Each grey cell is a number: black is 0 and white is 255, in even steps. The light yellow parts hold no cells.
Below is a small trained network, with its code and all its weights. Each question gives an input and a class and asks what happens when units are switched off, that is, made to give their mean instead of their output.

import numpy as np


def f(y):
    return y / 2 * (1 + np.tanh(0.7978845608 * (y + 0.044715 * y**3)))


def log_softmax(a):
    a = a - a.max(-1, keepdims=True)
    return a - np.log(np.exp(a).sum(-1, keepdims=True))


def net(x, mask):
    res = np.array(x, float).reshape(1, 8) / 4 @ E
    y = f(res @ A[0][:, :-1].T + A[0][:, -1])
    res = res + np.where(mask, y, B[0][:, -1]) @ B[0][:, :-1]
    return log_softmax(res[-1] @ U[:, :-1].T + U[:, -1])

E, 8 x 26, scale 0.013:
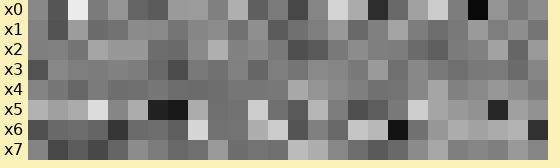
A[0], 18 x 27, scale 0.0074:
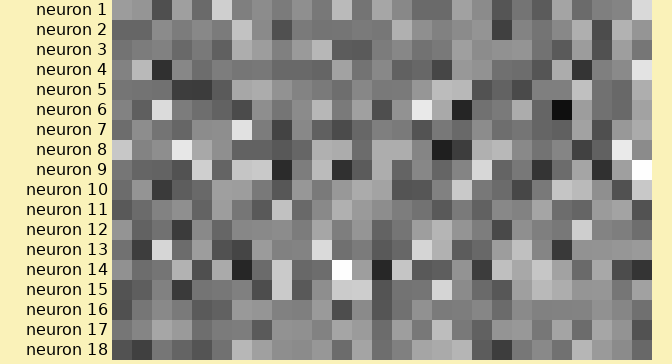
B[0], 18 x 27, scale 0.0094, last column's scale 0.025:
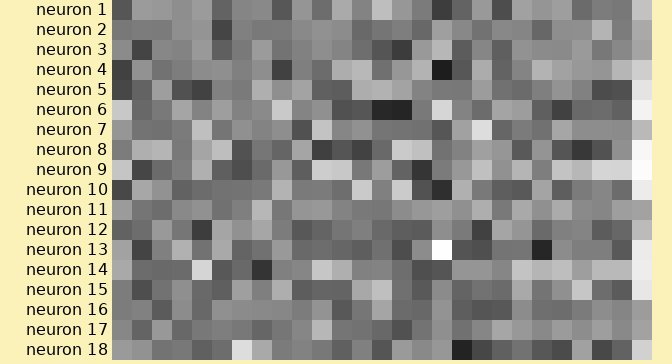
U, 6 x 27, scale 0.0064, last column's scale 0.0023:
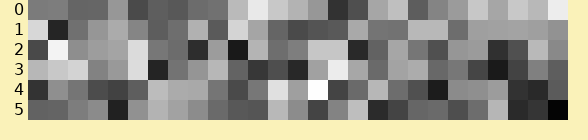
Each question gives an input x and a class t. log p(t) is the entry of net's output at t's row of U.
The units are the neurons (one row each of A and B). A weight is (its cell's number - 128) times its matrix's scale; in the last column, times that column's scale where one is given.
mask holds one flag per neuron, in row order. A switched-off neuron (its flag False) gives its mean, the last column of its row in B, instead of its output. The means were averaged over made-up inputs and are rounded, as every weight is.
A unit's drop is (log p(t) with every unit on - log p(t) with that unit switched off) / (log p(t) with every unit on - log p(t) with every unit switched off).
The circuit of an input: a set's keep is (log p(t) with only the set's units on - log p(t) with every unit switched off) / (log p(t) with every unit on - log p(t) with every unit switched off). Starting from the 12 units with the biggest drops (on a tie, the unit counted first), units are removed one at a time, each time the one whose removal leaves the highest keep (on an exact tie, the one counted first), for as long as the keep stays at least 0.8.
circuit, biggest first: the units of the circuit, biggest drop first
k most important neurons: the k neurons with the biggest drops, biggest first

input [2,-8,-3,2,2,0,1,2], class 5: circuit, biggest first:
neuron 9
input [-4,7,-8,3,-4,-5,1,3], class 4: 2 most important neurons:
neuron 14; neuron 5
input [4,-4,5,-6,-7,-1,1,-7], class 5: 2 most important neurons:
neuron 14; neuron 9
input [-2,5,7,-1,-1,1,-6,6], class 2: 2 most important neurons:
neuron 8; neuron 14
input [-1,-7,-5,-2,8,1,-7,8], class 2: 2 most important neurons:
neuron 8; neuron 14
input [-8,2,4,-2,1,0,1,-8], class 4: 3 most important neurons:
neuron 9; neuron 10; neuron 14
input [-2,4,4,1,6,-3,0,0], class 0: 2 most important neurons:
neuron 9; neuron 8
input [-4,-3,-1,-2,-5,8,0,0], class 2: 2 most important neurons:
neuron 8; neuron 9
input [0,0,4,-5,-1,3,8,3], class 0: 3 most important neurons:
neuron 6; neuron 14; neuron 13
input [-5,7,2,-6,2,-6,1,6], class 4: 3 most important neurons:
neuron 14; neuron 10; neuron 5
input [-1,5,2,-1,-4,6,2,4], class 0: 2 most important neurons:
neuron 14; neuron 6
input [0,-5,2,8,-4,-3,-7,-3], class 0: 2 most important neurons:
neuron 6; neuron 13
